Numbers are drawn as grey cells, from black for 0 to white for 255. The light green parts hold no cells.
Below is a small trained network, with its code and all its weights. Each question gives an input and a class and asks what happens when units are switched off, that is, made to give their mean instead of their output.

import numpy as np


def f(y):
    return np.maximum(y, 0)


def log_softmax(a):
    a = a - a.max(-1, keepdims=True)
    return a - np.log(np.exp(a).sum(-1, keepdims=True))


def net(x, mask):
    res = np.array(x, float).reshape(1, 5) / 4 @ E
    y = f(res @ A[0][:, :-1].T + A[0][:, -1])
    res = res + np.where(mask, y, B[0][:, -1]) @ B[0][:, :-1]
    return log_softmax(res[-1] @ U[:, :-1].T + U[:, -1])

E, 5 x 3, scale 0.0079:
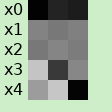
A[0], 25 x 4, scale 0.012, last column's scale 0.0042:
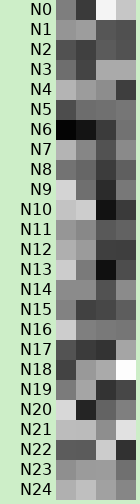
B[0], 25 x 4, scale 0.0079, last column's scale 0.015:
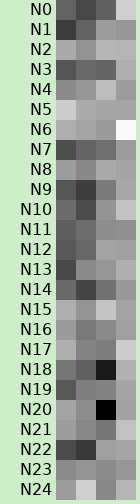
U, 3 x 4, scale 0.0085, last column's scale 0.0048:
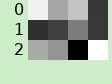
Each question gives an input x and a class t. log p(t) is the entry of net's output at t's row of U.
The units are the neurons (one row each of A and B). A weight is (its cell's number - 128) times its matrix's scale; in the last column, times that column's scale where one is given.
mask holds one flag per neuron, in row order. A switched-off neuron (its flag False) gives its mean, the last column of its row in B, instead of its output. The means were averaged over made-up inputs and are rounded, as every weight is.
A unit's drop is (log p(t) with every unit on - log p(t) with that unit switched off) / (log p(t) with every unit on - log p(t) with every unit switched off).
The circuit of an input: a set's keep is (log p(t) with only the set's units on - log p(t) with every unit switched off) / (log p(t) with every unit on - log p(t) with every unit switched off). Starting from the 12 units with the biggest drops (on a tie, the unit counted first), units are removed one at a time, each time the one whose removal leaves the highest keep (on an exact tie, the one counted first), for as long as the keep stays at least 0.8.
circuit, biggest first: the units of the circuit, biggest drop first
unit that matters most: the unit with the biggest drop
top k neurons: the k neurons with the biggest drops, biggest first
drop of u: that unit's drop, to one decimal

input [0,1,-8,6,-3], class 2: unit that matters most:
N20
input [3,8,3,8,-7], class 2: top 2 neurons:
N20, N10
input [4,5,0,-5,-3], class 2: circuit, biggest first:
N18, N10, N13
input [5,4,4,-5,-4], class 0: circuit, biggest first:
N6, N5
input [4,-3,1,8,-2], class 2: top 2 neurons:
N20, N3
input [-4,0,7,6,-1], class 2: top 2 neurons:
N20, N6
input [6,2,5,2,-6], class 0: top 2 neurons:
N6, N2
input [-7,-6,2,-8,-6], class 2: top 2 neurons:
N18, N6
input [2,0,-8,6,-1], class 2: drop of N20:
0.6
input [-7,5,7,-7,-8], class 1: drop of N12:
0.0
